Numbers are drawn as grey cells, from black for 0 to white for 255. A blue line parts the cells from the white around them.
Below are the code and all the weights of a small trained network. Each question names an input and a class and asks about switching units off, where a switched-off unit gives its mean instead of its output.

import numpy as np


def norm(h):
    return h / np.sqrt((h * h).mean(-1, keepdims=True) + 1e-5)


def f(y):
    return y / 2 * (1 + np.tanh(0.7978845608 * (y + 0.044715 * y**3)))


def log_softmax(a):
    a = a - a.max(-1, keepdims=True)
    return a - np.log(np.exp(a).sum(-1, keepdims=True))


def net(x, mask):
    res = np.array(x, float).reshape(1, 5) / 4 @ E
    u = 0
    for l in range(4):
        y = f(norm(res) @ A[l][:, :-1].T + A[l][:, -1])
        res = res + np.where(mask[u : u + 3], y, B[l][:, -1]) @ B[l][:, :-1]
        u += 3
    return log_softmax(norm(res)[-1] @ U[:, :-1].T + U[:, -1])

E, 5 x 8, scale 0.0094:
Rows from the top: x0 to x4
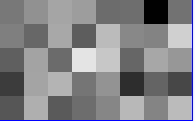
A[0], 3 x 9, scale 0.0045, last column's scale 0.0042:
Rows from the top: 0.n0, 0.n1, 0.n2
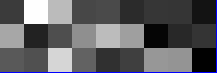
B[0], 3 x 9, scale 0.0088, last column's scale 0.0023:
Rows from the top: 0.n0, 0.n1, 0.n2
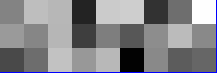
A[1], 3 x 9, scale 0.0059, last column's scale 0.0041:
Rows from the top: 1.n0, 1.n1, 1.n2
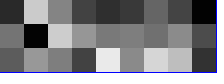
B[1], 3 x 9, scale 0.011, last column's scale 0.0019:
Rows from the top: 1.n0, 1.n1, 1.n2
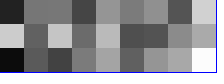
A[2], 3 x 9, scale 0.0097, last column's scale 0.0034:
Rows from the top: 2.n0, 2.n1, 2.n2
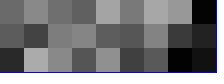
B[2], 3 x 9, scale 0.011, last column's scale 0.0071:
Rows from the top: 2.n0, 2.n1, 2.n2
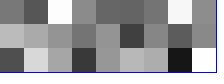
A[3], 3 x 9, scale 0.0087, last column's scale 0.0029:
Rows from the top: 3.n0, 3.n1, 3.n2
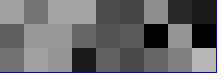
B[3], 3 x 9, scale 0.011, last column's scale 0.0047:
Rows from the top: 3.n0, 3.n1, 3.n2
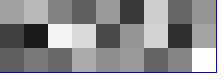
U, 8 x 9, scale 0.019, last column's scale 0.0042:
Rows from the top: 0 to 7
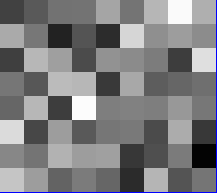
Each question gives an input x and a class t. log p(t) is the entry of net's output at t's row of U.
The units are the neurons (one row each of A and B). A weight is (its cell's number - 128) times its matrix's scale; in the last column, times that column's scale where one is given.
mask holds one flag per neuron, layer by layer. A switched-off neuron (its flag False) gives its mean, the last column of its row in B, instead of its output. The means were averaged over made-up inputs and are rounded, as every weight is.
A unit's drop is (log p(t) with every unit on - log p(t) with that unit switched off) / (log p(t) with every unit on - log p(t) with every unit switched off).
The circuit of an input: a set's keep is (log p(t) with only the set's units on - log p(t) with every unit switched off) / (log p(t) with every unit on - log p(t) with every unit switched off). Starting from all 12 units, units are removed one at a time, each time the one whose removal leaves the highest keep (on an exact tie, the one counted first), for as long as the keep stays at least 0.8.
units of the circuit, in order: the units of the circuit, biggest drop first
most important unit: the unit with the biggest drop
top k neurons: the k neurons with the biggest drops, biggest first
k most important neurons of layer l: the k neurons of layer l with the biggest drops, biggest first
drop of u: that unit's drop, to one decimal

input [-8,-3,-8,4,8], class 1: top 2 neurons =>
[2.n2; 0.n0]
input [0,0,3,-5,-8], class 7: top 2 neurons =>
[3.n0; 0.n0]
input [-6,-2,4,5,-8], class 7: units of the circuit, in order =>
[3.n0; 2.n1]
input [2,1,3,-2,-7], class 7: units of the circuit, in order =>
[3.n0; 0.n0]
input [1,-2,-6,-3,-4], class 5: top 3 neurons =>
[2.n2; 0.n1; 1.n1]
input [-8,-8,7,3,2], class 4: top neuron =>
[2.n2]
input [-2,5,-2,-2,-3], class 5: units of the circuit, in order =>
[1.n1; 2.n2]
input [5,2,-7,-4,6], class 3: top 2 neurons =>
[3.n1; 2.n2]
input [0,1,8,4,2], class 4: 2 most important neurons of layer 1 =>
[1.n0; 1.n1]
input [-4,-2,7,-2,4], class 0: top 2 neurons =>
[1.n2; 2.n0]
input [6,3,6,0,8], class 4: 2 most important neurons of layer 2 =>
[2.n2; 2.n0]
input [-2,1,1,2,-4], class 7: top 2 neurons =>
[0.n0; 1.n0]
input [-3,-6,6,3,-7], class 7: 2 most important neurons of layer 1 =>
[1.n0; 1.n2]
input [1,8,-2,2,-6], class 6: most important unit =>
0.n2
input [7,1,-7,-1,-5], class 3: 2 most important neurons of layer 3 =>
[3.n1; 3.n2]
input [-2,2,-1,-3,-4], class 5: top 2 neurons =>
[2.n2; 1.n1]
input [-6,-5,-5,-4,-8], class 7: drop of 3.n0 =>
0.2
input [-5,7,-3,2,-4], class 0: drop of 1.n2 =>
0.2
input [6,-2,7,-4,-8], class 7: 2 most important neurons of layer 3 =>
[3.n0; 3.n2]
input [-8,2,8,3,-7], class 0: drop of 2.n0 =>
0.1
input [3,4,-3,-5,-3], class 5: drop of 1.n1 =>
0.1
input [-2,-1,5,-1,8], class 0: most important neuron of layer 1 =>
[1.n2]
